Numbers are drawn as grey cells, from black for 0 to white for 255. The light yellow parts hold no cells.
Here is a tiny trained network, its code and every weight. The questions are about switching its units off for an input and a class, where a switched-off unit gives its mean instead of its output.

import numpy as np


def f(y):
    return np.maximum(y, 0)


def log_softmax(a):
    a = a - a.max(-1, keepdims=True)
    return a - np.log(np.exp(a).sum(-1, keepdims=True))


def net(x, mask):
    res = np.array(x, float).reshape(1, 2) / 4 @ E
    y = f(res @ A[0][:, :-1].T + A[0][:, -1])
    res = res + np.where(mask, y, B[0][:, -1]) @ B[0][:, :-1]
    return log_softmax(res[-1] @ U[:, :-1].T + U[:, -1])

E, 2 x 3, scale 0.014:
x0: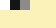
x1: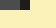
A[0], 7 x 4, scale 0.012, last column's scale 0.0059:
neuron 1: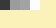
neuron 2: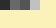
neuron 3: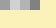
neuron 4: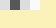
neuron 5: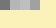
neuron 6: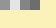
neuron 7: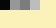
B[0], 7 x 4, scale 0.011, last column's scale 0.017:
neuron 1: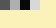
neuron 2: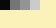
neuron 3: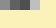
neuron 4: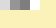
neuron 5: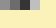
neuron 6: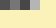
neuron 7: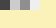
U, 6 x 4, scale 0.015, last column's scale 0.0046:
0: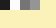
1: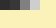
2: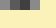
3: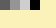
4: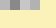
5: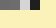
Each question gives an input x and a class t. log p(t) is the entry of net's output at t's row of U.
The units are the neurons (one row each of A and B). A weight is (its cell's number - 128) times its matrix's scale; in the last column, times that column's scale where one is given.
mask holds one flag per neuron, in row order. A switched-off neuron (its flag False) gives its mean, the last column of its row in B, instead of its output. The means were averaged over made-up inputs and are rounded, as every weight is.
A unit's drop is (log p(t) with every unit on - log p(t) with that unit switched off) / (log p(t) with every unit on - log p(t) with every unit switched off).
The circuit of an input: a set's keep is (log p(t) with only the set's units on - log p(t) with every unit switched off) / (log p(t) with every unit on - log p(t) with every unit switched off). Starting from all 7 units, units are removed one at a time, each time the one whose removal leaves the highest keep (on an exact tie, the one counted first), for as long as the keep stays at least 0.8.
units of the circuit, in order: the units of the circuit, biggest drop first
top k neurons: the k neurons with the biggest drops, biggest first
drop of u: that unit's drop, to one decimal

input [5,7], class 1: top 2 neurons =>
neuron 4; neuron 1
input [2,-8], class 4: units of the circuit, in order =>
neuron 4
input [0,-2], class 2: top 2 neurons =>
neuron 7; neuron 2
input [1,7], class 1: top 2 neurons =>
neuron 1; neuron 7
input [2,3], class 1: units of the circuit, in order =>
neuron 4; neuron 1
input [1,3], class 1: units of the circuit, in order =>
neuron 7; neuron 4
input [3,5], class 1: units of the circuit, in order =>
neuron 4; neuron 1
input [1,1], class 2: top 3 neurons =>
neuron 7; neuron 2; neuron 4
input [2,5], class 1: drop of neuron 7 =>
0.2
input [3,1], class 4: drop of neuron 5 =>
0.1
